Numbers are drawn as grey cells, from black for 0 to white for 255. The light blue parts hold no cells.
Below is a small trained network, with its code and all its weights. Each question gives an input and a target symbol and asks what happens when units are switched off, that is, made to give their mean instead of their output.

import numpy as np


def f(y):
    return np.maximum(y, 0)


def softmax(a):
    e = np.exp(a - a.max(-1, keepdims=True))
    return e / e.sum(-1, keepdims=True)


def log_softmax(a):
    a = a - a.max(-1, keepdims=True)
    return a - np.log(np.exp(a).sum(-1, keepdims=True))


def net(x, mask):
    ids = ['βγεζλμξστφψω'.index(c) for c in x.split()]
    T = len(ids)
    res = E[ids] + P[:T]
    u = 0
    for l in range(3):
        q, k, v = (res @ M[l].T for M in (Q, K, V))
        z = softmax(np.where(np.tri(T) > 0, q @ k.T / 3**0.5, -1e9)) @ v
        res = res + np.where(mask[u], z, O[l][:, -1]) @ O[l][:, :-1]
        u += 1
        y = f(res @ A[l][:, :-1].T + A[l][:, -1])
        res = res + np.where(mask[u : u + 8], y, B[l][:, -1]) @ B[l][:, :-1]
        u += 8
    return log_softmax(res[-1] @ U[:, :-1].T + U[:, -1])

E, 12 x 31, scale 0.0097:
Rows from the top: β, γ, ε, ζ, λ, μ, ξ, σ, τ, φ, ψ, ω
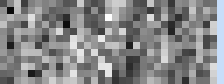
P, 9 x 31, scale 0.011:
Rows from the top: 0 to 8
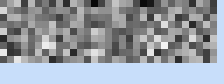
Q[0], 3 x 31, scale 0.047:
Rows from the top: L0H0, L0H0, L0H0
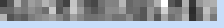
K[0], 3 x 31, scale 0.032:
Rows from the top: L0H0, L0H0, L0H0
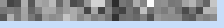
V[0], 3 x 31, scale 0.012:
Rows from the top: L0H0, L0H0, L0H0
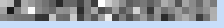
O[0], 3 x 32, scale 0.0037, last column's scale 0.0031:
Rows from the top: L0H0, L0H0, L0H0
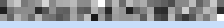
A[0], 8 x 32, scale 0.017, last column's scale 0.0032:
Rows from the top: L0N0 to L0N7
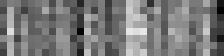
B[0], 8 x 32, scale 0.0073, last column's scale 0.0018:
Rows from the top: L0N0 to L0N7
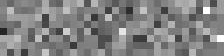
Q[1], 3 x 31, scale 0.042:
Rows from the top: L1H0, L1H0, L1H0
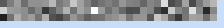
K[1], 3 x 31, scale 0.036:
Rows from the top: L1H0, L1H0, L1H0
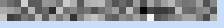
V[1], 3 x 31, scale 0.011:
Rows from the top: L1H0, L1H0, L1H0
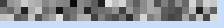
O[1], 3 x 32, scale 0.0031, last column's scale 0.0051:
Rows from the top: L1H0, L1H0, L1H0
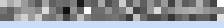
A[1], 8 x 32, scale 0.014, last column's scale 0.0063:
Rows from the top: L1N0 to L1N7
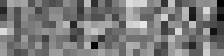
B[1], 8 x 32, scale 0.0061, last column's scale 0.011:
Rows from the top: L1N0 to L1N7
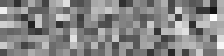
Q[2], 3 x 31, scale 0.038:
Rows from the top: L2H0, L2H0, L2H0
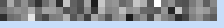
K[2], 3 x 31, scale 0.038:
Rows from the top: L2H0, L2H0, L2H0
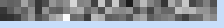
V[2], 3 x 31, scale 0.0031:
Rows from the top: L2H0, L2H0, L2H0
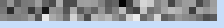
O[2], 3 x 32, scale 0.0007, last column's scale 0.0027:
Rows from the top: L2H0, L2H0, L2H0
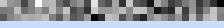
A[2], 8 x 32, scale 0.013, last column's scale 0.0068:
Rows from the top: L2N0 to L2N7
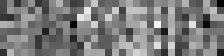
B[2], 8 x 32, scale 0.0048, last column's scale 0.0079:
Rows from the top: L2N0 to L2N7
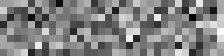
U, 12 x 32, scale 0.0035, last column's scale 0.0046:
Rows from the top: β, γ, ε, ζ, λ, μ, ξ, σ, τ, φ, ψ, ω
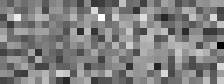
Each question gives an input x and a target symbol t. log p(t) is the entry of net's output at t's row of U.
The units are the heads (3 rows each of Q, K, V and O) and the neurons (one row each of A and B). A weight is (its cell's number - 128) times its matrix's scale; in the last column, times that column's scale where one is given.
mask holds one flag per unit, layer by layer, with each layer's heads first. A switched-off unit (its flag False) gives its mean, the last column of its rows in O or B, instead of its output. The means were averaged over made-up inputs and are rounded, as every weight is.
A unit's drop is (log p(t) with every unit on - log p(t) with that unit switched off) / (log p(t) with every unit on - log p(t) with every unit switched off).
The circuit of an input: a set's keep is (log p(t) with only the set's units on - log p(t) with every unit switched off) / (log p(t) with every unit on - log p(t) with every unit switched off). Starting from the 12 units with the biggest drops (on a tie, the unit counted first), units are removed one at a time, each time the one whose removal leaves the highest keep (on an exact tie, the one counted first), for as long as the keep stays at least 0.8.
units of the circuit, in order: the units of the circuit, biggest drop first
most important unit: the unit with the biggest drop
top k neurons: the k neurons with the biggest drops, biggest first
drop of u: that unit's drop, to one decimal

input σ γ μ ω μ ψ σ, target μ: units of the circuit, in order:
[L0H0; L1N6]
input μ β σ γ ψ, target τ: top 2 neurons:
[L1N3; L1N7]
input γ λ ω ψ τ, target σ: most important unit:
L1H0
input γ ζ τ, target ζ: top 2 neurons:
[L2N2; L1N6]
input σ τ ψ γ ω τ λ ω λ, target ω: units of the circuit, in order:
[L0H0; L1N5; L2N4]
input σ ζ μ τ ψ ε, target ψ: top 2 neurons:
[L1N0; L2N4]
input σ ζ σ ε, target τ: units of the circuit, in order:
[L2N0; L0H0; L1N2]
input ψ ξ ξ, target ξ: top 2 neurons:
[L2N4; L2N7]
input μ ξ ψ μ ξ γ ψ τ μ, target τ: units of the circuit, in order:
[L1N3; L0H0; L1H0]
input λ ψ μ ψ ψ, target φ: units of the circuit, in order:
[L1H0; L1N4]
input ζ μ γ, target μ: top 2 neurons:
[L2N1; L1N3]
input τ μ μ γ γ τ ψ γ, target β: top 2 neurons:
[L0N5; L2N3]
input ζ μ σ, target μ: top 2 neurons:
[L2N1; L1N3]
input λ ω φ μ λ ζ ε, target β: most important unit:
L1N2
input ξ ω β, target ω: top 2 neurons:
[L1N5; L2N4]
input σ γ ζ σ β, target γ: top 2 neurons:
[L0N5; L1N5]
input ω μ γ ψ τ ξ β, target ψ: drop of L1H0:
0.1
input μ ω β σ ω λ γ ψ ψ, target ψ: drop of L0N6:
0.0
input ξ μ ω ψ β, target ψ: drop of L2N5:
0.1
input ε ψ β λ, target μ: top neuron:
[L1N6]
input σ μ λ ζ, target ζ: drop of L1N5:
0.1
